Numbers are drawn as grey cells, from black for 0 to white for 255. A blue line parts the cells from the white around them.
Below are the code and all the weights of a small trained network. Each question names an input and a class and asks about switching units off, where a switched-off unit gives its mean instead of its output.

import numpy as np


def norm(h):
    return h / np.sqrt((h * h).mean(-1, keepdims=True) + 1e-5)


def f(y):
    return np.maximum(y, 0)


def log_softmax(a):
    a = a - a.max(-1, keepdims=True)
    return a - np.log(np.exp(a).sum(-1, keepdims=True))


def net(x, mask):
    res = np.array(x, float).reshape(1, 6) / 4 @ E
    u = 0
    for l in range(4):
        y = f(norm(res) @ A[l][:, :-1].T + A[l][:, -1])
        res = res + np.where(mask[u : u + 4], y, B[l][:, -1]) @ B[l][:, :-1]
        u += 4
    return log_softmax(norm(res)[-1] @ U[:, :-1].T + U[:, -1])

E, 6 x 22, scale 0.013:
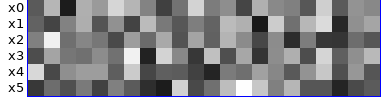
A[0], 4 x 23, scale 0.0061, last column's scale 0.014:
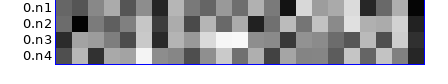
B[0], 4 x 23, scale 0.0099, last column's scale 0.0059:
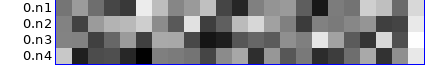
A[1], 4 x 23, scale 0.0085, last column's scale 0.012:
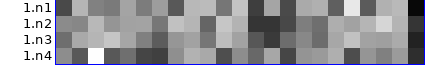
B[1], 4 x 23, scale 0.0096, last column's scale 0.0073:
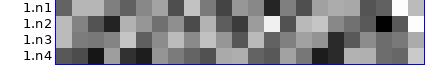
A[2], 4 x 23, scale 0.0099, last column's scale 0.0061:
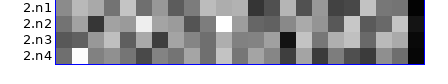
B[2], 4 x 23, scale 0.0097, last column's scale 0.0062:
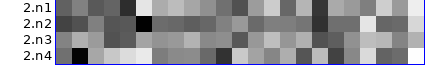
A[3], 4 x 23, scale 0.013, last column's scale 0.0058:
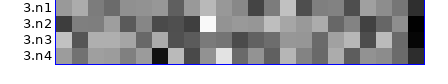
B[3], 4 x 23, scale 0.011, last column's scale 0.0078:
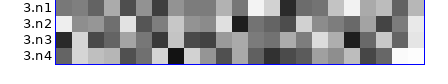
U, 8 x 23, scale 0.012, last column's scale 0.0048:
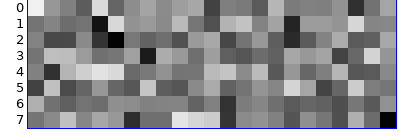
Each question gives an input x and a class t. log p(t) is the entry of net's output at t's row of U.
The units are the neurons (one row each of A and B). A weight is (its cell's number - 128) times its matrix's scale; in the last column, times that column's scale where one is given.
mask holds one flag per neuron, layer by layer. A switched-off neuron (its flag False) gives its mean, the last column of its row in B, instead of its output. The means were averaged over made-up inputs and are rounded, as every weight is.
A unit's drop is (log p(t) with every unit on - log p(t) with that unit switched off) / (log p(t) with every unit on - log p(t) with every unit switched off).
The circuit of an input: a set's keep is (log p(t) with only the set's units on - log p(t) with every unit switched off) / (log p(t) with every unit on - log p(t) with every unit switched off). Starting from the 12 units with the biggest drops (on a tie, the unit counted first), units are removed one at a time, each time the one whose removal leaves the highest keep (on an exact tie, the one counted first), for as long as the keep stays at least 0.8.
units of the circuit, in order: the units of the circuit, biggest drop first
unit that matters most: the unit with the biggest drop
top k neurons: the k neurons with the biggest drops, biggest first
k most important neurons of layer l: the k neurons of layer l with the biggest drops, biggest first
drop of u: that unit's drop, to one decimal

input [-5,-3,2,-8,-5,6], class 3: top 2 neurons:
(3.n4; 1.n2)
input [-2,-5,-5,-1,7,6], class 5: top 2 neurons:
(3.n3; 1.n2)
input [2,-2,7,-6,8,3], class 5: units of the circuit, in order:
(3.n3)
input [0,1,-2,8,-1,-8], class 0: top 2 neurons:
(1.n2; 1.n3)
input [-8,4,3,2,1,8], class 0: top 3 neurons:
(3.n2; 0.n4; 2.n2)
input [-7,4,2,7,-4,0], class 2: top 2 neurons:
(1.n4; 3.n4)
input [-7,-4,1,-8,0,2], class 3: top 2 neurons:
(3.n4; 0.n4)
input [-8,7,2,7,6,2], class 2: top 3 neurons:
(1.n4; 3.n4; 2.n1)
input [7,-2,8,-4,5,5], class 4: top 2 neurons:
(2.n4; 1.n4)
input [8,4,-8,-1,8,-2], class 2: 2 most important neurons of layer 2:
(2.n2; 2.n4)
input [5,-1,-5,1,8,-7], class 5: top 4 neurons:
(3.n3; 3.n2; 2.n4; 1.n4)
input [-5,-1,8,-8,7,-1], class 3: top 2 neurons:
(3.n4; 0.n3)
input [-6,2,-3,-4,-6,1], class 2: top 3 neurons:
(1.n4; 3.n3; 1.n2)
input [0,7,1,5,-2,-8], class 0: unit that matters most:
1.n2
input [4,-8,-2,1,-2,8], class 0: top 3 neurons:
(3.n2; 0.n1; 2.n3)
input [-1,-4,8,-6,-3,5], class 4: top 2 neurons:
(2.n4; 1.n2)
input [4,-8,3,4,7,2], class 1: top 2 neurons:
(2.n1; 0.n3)
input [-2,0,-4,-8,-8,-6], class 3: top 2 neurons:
(3.n4; 3.n3)
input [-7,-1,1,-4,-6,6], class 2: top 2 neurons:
(1.n4; 1.n2)
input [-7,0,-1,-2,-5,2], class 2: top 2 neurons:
(1.n4; 3.n3)
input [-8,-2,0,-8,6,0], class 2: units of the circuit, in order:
(1.n4)
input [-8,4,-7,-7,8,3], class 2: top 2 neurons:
(1.n4; 0.n3)
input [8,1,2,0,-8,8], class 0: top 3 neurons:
(3.n2; 1.n4; 3.n3)
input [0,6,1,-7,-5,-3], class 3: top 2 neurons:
(3.n4; 2.n1)
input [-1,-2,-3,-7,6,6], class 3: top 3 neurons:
(3.n4; 1.n2; 0.n3)
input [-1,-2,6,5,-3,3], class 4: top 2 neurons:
(2.n4; 3.n4)
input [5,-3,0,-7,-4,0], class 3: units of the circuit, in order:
(3.n4)
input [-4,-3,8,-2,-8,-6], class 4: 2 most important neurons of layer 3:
(3.n3; 3.n2)
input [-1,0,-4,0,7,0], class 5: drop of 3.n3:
1.4
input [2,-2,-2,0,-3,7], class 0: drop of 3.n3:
0.0
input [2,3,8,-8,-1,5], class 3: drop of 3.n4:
1.5
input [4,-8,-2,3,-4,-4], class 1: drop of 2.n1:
0.1
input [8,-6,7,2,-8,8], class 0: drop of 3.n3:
0.2
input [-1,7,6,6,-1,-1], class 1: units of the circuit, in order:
(0.n1)
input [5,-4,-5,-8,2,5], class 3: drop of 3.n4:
1.1
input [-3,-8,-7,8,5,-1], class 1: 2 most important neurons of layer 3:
(3.n1; 3.n4)
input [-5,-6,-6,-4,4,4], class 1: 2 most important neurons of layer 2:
(2.n1; 2.n4)
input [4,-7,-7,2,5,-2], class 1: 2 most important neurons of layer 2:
(2.n1; 2.n4)
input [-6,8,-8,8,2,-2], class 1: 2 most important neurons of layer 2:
(2.n3; 2.n4)
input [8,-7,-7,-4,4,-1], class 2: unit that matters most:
0.n4
